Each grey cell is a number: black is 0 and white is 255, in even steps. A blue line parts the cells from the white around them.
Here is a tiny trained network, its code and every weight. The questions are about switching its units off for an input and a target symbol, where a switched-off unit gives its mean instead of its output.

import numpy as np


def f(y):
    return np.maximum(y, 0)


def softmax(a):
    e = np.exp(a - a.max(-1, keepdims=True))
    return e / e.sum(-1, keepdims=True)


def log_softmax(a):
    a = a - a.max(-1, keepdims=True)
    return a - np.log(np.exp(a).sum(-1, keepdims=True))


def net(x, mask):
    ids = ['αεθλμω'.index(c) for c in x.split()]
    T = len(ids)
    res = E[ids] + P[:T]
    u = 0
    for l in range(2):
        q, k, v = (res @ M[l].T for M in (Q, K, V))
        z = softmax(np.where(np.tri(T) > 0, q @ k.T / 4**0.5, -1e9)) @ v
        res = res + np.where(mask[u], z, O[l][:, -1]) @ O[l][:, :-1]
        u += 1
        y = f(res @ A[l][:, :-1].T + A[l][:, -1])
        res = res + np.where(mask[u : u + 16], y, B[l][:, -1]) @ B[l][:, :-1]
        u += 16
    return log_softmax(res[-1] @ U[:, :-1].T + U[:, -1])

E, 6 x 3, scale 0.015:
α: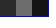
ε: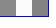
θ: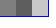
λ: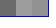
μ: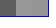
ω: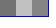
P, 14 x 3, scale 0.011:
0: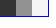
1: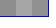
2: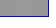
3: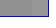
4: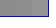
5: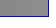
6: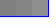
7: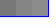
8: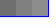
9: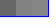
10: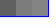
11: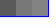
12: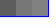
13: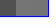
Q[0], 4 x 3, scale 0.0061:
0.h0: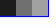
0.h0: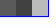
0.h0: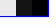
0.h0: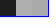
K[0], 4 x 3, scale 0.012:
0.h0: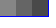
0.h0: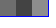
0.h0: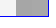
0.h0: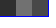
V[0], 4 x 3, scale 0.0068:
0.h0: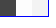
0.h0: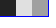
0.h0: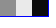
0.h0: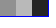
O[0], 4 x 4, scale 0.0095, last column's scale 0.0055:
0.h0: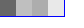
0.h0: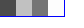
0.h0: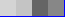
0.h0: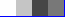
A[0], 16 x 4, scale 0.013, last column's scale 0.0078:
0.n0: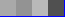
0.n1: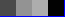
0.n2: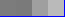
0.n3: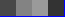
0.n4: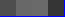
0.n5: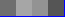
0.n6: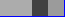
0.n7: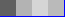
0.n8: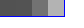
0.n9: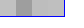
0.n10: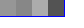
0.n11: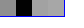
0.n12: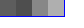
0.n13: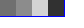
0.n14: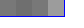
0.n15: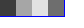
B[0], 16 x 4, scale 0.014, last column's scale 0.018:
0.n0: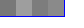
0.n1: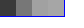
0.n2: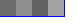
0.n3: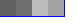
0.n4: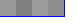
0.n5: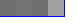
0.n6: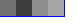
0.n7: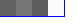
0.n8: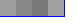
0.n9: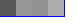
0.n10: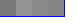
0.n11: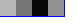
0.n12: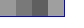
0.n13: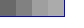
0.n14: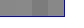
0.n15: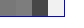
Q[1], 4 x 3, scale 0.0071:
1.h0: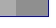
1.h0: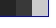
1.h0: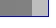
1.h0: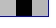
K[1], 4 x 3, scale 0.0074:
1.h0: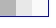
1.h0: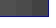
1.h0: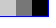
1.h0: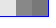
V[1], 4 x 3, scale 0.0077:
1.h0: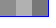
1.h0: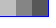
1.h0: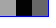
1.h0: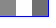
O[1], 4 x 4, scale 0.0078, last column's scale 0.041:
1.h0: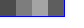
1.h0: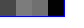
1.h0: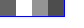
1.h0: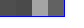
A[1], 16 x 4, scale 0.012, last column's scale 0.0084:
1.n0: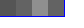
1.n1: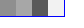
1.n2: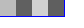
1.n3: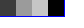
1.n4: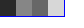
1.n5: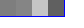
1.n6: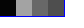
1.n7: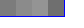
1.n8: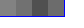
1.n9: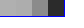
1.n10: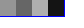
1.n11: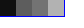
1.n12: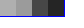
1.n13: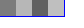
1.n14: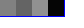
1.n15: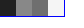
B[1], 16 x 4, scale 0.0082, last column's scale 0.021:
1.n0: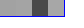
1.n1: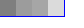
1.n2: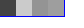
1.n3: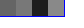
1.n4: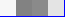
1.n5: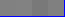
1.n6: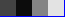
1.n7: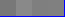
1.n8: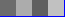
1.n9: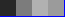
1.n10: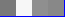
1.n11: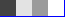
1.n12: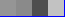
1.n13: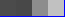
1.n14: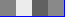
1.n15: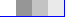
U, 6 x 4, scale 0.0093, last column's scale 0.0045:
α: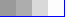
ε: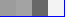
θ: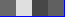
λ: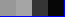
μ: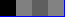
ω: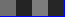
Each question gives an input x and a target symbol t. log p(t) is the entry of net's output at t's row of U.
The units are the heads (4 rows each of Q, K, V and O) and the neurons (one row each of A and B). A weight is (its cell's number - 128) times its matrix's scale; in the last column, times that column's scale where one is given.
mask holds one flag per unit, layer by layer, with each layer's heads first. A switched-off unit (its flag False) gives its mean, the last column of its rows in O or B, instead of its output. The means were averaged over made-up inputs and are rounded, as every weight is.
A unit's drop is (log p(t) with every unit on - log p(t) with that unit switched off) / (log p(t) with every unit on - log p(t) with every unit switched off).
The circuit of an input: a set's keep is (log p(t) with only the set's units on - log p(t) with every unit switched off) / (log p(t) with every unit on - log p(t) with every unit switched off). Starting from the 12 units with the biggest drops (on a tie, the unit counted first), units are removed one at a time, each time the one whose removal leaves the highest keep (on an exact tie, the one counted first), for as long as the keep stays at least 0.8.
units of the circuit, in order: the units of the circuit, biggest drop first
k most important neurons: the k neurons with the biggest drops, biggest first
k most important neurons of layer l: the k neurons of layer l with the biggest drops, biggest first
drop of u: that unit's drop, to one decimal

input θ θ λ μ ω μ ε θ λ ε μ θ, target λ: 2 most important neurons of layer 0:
0.n1; 0.n3
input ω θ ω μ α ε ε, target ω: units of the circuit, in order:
0.h0; 1.h0; 0.n6
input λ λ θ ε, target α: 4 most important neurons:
1.n15; 1.n4; 1.n11; 0.n9
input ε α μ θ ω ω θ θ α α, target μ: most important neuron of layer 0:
0.n15
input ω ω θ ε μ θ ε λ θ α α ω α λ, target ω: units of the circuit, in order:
0.h0; 1.h0; 0.n1
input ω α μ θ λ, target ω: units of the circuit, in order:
0.h0; 1.h0
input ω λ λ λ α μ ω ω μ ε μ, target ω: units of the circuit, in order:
0.h0; 1.h0; 0.n1
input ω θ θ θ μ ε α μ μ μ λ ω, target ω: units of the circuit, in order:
0.h0; 1.h0; 0.n1
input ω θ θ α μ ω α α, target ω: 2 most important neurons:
1.n11; 1.n15
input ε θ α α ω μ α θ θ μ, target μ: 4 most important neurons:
1.n15; 1.n4; 1.n2; 0.n6
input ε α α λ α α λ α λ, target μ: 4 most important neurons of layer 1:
1.n15; 1.n4; 1.n2; 1.n1
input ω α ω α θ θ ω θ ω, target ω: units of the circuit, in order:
0.h0; 1.h0
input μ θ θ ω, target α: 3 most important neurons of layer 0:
0.n12; 0.n11; 0.n8
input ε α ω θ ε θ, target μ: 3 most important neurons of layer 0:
0.n1; 0.n3; 0.n13
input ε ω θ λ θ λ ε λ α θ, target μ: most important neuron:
1.n15
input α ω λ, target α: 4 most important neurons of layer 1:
1.n15; 1.n4; 1.n11; 1.n12
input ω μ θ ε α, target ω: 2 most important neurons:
1.n11; 0.n1
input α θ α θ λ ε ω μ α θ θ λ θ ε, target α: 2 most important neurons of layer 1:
1.n12; 1.n15
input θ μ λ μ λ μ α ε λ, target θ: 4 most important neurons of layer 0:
0.n1; 0.n3; 0.n11; 0.n12
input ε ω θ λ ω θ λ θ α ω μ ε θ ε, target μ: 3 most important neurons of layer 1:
1.n15; 1.n4; 1.n2
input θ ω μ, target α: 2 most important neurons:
1.n15; 0.n11
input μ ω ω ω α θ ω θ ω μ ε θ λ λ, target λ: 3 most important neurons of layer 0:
0.n1; 0.n3; 0.n13
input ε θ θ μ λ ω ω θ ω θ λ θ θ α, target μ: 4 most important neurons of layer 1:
1.n15; 1.n4; 1.n2; 1.n12
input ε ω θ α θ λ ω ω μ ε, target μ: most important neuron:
0.n1
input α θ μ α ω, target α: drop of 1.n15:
0.2
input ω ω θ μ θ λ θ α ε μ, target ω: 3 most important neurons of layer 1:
1.n11; 1.n15; 1.n4
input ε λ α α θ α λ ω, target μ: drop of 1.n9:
-0.1
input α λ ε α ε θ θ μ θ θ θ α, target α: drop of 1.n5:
0.0
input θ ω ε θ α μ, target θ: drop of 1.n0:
-0.1
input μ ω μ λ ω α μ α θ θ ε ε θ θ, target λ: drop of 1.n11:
0.2
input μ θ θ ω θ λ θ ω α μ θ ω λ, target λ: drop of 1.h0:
0.2
